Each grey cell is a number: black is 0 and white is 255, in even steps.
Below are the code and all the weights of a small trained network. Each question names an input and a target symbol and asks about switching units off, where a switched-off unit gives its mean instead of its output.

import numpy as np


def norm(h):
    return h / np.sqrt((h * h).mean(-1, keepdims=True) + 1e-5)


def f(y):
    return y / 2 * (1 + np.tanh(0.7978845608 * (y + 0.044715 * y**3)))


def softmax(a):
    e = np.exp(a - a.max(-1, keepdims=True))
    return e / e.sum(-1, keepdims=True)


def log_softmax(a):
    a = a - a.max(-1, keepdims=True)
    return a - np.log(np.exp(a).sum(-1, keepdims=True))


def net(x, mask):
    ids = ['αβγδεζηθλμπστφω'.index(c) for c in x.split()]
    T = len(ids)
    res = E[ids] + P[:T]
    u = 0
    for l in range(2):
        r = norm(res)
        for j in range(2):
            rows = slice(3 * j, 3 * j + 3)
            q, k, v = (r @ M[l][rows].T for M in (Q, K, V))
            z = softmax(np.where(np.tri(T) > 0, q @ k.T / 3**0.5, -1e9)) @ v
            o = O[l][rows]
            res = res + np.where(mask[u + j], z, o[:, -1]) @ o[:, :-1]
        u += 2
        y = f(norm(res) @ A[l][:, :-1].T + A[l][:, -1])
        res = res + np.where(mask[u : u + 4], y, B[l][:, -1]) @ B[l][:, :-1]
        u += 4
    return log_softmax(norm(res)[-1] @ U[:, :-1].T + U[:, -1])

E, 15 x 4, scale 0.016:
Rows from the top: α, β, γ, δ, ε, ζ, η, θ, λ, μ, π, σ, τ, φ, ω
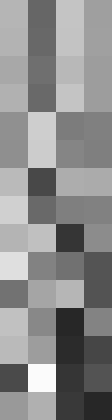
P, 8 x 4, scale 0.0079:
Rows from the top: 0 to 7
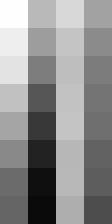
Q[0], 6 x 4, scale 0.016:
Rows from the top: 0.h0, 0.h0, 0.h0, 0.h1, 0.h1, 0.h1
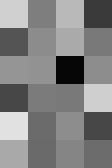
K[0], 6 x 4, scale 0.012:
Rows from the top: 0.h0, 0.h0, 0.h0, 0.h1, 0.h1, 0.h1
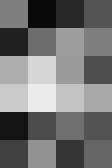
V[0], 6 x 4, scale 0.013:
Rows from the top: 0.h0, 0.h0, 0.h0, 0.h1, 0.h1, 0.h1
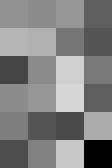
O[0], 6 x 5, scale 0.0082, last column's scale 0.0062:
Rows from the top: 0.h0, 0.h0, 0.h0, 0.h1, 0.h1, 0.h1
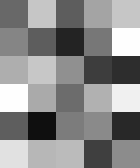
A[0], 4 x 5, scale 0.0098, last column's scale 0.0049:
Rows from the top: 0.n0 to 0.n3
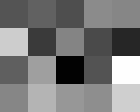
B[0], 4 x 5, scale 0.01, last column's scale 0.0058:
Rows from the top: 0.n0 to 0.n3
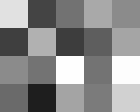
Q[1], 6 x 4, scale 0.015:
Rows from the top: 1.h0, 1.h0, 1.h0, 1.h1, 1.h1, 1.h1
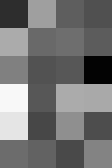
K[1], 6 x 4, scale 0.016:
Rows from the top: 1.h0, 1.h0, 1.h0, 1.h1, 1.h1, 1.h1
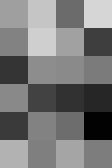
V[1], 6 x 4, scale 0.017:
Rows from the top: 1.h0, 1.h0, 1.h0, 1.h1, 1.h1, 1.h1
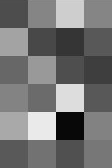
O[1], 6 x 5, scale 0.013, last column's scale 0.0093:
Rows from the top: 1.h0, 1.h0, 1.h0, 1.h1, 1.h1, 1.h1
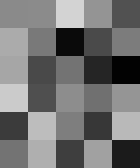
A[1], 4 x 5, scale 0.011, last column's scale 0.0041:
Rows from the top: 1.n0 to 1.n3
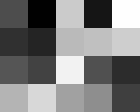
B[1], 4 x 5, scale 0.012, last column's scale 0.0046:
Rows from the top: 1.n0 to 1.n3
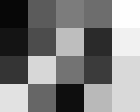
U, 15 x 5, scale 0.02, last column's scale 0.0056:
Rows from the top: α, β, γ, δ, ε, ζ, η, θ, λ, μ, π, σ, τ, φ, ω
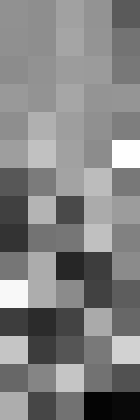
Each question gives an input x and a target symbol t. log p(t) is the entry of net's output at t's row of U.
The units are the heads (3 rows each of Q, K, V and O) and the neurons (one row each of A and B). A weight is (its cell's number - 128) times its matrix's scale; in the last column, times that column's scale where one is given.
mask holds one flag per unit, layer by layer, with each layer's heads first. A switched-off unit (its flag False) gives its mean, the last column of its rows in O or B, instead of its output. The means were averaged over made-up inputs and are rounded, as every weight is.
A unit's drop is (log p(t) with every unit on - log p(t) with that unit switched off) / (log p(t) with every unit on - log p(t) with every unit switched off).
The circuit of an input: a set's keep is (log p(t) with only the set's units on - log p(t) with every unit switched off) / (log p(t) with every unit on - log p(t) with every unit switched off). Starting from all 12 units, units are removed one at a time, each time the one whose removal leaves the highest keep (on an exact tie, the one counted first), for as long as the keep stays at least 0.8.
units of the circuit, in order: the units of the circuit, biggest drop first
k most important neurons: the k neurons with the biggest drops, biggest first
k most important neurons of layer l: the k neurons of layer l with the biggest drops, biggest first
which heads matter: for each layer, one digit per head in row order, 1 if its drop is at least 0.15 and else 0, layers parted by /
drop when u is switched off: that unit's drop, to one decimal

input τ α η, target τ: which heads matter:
11 / 11
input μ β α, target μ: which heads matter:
00 / 11
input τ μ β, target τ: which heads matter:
11 / 10
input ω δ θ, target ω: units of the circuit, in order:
1.h0
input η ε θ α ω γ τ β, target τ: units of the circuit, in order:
0.n2; 1.h1
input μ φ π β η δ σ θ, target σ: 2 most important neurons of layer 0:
0.n0; 0.n2
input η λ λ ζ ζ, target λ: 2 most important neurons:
0.n2; 1.n1
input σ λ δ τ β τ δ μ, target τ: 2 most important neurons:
0.n2; 1.n0
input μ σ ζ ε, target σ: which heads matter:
11 / 00
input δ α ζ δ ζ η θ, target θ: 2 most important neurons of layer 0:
0.n2; 0.n1
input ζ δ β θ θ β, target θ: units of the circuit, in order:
0.n2; 1.h1; 0.h0; 1.h0
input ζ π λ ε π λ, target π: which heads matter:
01 / 00
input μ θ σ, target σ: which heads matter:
01 / 00
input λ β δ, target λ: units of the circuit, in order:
0.h1; 0.n2
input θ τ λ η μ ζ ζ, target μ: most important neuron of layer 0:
0.n1
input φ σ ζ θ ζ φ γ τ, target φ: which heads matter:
00 / 10
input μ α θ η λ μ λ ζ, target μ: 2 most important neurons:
0.n1; 0.n0
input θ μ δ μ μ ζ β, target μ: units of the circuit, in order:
1.h0; 0.n2
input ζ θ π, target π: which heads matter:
01 / 00
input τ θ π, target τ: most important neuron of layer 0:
0.n2
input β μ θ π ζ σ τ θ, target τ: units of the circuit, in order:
1.h1; 0.n2
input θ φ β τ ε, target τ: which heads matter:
10 / 10
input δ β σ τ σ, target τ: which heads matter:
00 / 11
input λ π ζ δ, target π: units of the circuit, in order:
0.h1; 1.n3
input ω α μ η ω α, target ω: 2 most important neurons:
0.n2; 1.n0
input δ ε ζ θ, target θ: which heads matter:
00 / 01
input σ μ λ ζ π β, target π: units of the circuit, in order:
0.h1
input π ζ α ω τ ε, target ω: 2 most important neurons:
0.n2; 0.n3
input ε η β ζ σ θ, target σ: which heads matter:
11 / 00
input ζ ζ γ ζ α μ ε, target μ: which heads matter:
01 / 11
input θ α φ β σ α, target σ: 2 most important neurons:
0.n2; 1.n1
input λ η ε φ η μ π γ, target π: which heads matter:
11 / 00
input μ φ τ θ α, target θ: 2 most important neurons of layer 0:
0.n1; 0.n0
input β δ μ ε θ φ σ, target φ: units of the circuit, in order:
0.n2
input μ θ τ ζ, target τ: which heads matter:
11 / 10
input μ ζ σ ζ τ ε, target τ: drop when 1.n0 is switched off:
0.0
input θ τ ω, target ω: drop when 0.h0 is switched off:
0.1
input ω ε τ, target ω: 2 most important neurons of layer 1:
1.n3; 1.n0
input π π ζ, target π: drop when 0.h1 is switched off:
0.6
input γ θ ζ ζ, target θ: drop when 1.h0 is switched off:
0.2
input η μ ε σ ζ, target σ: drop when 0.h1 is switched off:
0.7
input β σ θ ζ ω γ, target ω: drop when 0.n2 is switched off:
0.3
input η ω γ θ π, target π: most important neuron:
0.n2
